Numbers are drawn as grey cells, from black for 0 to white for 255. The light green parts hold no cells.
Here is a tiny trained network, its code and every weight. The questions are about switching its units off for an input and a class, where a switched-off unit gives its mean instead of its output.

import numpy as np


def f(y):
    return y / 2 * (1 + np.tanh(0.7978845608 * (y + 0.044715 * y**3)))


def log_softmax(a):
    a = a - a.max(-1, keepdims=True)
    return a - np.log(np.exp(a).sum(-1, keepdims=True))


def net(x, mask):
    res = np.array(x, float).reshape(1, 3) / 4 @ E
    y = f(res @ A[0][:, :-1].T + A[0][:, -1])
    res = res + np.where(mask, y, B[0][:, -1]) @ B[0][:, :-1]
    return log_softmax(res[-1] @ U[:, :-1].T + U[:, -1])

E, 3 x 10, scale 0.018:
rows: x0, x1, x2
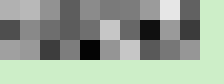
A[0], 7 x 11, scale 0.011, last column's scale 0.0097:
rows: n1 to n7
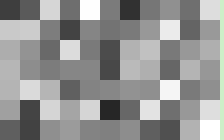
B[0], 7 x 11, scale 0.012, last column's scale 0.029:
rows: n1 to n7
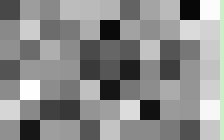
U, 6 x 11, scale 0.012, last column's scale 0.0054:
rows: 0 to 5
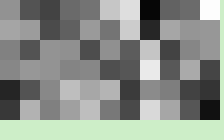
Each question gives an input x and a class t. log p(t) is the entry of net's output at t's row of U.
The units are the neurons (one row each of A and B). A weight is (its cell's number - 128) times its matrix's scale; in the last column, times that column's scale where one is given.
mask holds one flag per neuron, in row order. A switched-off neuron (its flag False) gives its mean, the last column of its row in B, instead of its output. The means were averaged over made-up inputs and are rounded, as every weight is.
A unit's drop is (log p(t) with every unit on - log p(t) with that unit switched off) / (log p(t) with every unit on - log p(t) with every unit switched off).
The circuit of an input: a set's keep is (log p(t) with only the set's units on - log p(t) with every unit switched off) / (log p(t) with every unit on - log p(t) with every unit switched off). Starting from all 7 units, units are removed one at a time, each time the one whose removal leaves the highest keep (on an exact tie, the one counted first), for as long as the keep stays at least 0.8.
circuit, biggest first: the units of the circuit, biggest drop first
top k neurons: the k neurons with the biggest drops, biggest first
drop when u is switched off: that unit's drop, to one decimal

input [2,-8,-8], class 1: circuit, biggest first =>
[n6]
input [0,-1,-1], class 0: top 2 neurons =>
[n5, n2]
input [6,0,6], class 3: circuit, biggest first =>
[n6, n1]
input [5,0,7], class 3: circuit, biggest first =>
[n6, n1]
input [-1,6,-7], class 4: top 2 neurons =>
[n5, n2]
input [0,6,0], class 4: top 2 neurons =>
[n6, n5]
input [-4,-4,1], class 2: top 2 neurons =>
[n3, n4]
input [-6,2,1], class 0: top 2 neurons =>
[n1, n3]
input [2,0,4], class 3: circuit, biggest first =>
[n6, n1]
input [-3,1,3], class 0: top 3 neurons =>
[n1, n3, n4]
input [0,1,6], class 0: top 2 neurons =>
[n1, n5]
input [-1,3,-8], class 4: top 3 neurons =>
[n1, n5, n2]
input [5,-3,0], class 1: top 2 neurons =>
[n6, n1]
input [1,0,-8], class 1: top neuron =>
[n6]
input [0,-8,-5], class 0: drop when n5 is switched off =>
0.1
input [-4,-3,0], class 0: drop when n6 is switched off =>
0.4
